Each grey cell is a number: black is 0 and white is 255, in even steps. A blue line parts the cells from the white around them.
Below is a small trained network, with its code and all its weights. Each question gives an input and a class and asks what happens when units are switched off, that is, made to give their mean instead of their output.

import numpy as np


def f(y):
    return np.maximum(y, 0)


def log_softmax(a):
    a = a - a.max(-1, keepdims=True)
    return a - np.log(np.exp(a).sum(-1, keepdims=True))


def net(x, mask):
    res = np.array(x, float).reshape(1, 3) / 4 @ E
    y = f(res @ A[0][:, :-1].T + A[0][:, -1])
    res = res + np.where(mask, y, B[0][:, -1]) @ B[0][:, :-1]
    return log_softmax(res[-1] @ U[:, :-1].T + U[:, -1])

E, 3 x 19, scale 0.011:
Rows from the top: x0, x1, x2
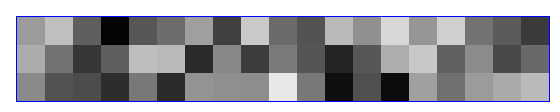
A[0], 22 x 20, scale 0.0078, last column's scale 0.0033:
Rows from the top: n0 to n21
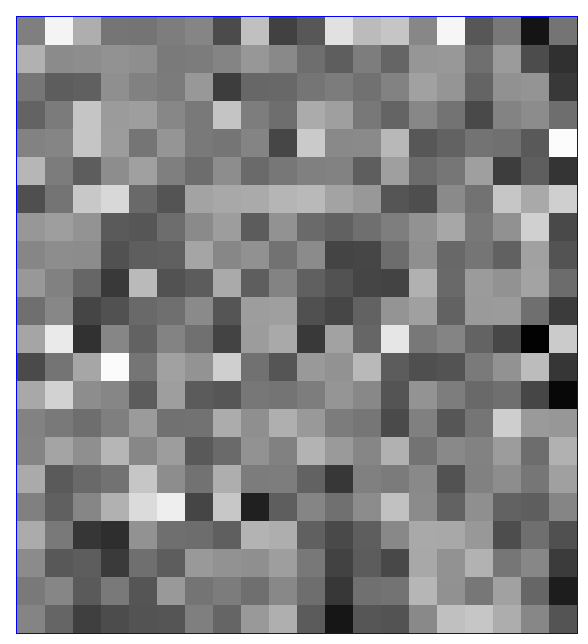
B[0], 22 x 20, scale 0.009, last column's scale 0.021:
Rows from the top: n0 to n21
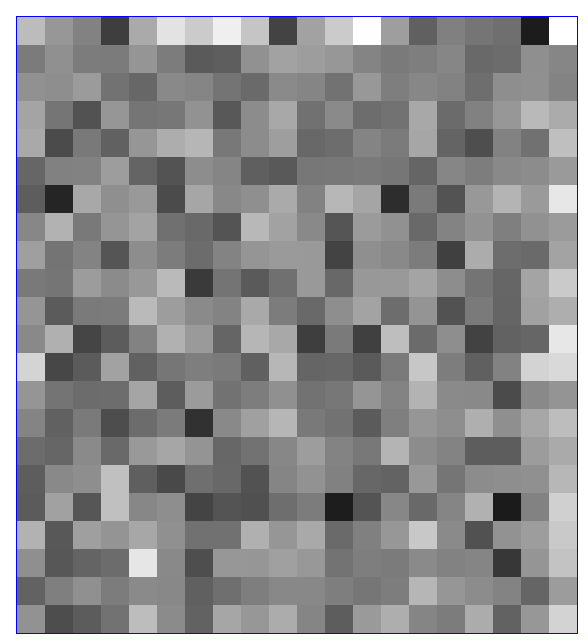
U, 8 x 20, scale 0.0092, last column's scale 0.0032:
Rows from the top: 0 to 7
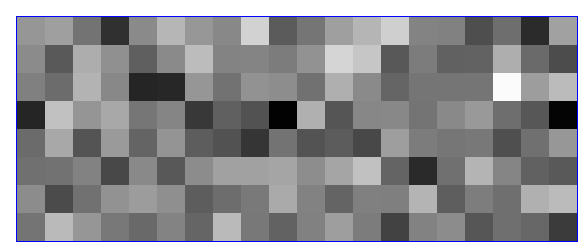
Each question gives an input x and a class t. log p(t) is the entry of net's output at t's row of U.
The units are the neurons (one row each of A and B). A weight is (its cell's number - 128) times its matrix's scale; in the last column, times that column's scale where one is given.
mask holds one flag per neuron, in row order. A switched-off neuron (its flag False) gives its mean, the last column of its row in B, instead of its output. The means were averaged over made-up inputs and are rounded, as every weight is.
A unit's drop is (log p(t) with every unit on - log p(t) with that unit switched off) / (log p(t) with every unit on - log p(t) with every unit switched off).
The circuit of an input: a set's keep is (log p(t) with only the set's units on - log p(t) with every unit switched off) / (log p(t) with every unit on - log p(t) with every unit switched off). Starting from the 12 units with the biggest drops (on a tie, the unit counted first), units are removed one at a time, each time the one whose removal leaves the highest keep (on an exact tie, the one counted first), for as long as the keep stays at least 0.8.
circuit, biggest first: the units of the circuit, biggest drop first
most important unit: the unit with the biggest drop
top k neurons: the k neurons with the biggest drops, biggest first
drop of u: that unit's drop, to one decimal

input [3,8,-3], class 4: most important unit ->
n17
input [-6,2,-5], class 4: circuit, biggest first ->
[n17; n18]
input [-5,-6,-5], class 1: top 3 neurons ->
[n6; n21; n19]
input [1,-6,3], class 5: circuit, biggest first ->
[n12; n18]
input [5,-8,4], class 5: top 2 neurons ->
[n6; n11]
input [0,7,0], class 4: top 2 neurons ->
[n17; n6]
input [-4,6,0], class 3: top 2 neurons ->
[n11; n12]
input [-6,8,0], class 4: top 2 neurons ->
[n17; n0]
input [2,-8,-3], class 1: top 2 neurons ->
[n6; n11]
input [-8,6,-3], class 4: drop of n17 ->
0.3
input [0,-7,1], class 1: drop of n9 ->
-0.1
